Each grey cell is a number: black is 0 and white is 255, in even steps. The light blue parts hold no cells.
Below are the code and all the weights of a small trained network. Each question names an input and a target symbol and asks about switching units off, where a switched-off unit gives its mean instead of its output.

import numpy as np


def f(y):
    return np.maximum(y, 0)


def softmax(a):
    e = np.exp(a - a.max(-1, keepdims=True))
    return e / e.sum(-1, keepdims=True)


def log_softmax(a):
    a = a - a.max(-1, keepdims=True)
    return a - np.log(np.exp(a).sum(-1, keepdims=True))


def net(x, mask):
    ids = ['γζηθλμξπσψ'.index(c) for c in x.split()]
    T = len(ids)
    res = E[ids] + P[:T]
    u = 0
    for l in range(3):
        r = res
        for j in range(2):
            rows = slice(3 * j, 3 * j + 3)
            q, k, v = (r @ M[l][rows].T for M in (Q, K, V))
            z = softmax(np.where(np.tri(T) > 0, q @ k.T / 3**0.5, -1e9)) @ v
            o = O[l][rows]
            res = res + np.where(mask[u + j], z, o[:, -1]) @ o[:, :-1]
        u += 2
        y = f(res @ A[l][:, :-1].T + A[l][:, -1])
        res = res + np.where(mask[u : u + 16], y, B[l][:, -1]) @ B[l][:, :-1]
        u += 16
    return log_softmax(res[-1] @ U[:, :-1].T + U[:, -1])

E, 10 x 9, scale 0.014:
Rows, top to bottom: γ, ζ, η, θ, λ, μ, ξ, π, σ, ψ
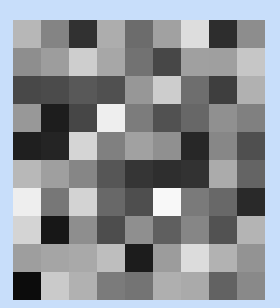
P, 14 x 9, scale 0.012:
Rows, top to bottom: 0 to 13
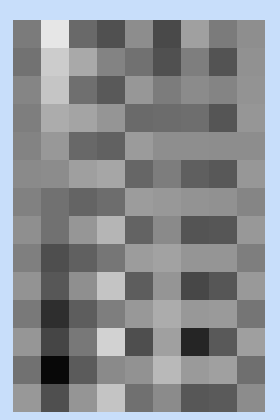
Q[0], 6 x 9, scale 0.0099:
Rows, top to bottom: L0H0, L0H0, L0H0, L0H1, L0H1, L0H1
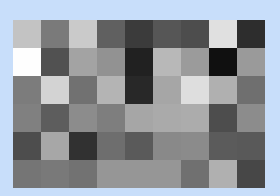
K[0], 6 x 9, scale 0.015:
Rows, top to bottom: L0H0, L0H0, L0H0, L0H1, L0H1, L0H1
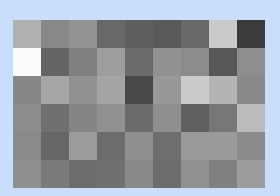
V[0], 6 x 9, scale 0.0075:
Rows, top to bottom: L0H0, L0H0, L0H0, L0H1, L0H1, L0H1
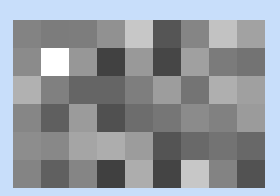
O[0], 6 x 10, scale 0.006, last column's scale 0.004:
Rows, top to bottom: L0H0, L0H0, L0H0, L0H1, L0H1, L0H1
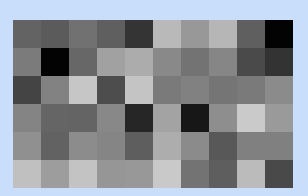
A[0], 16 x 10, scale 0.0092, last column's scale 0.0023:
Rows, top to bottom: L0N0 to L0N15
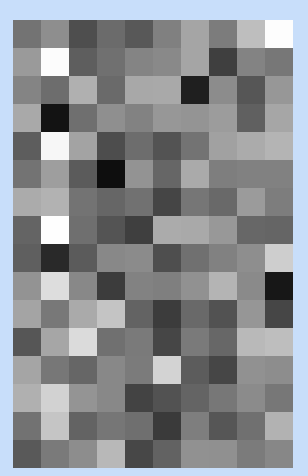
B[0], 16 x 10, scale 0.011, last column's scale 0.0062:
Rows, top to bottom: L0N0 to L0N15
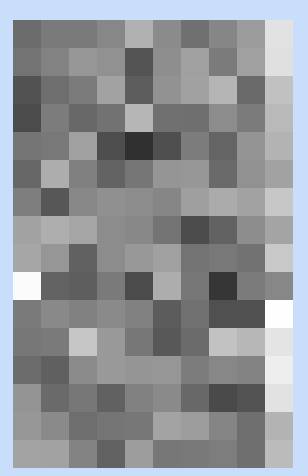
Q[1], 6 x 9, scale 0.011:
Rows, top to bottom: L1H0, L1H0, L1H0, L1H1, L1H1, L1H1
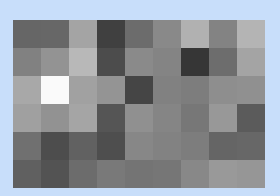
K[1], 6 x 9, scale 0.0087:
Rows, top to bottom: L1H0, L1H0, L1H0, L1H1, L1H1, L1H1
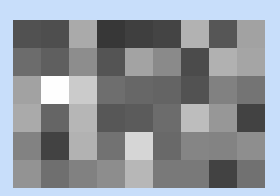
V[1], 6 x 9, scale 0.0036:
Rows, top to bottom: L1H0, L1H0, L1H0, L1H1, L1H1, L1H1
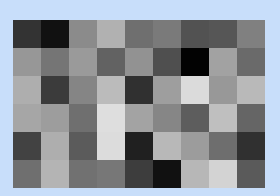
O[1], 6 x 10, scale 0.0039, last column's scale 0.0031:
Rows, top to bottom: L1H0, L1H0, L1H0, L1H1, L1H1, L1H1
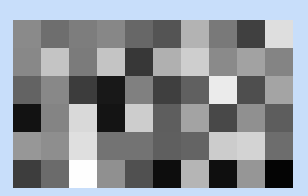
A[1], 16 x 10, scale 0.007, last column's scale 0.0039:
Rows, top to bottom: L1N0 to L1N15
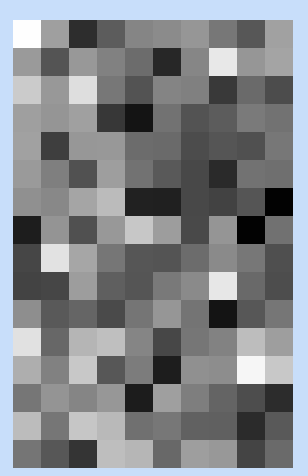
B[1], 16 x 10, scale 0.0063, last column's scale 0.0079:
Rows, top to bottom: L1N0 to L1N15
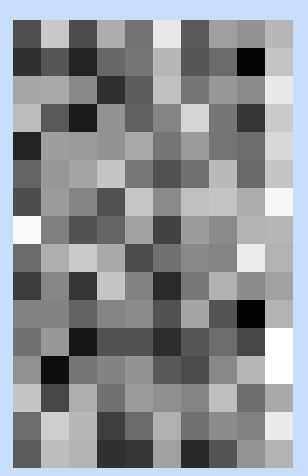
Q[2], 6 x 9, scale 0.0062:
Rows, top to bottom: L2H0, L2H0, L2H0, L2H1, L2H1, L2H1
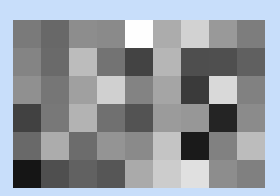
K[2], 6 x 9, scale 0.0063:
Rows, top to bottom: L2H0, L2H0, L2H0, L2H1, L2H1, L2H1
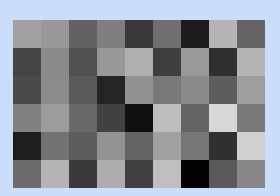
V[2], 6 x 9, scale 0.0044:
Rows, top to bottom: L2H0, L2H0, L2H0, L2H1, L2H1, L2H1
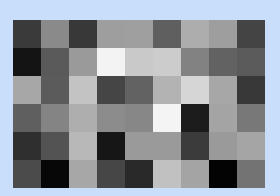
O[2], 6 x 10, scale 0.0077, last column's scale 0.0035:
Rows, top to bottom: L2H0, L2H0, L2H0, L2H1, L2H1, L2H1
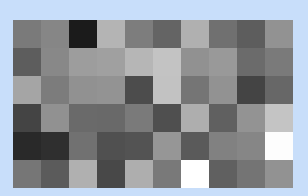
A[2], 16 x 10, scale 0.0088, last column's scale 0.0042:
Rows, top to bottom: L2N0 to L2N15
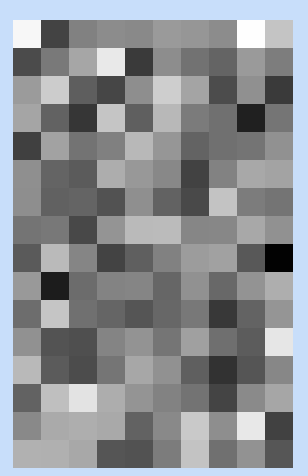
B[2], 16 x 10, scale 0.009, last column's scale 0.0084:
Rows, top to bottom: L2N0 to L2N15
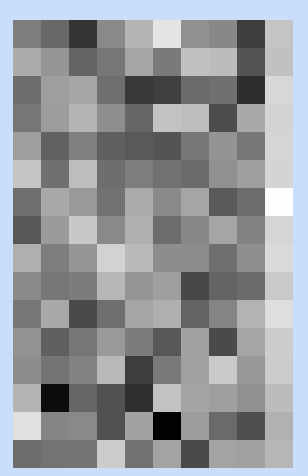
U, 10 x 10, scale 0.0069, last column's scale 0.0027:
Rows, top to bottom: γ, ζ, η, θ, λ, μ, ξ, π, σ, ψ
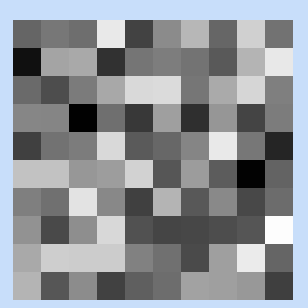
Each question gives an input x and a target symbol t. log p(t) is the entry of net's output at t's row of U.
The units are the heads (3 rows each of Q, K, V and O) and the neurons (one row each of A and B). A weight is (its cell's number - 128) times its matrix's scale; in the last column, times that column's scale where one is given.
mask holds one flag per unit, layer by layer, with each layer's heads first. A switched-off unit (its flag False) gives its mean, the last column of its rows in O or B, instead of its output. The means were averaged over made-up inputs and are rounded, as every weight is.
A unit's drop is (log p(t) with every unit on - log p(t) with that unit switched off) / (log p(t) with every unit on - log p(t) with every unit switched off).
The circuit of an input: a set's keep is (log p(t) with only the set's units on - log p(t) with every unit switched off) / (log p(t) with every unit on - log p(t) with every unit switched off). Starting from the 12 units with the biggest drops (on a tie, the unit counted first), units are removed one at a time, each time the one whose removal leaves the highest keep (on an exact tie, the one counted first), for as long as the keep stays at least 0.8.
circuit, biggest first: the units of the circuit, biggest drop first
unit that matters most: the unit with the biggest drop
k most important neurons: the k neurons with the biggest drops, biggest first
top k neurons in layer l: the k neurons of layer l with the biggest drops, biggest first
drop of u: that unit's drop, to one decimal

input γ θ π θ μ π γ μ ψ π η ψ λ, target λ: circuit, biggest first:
[L1N9 L0N2]
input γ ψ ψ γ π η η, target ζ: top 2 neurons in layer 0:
[L0N5 L0N11]
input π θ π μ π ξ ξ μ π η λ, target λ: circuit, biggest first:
[L0N2 L1N9]
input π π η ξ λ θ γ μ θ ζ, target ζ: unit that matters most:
L0N11
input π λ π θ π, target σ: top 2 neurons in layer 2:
[L2N7 L2N12]
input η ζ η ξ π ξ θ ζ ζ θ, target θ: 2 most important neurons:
[L1N15 L0N10]
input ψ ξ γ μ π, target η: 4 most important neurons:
[L0N13 L0N10 L2N0 L1N14]
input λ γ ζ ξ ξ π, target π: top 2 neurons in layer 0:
[L0N6 L0N11]
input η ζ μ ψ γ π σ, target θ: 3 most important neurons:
[L0N9 L0N7 L2N0]
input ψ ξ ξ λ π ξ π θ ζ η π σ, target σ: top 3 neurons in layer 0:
[L0N10 L0N13 L0N7]
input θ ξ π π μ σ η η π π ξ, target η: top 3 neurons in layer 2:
[L2N2 L2N14 L2N4]
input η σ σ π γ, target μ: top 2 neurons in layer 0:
[L0N1 L0N13]
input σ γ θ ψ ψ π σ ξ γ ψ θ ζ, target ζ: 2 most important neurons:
[L1N12 L1N6]
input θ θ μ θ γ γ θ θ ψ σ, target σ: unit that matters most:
L2N15
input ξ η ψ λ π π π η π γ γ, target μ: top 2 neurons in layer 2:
[L2N14 L2N2]
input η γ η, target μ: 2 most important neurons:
[L1N0 L1N15]
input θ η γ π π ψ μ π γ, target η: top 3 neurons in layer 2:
[L2N0 L2N7 L2N14]
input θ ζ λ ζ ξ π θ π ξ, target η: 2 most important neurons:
[L0N2 L0N10]
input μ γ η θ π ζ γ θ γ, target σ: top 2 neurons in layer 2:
[L2N7 L2N5]
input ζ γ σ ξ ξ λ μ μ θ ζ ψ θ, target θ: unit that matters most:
L2N13
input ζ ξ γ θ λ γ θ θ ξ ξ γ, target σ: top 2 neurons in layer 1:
[L1N0 L1N12]
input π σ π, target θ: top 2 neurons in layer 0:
[L0N11 L0N13]
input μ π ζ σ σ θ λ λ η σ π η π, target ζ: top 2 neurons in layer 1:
[L1N12 L1N3]
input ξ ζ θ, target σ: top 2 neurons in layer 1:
[L1N11 L1N7]
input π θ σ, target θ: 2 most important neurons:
[L0N9 L0N7]
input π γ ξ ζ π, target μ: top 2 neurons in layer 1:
[L1N11 L1N12]
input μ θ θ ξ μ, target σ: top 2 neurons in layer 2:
[L2N3 L2N5]
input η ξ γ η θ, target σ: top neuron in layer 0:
[L0N8]
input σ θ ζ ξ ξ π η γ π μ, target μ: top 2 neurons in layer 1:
[L1N6 L1N3]
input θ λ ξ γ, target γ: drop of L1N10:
0.2
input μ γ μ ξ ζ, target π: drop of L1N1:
0.2
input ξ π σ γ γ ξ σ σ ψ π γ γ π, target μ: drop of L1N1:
0.1
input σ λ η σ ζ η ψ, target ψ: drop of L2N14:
0.2
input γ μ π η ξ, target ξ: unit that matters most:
L0N9
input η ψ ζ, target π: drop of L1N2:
0.1
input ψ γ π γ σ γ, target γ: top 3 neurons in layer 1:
[L1N10 L1N6 L1N14]
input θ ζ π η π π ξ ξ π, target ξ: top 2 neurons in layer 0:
[L0N11 L0N2]
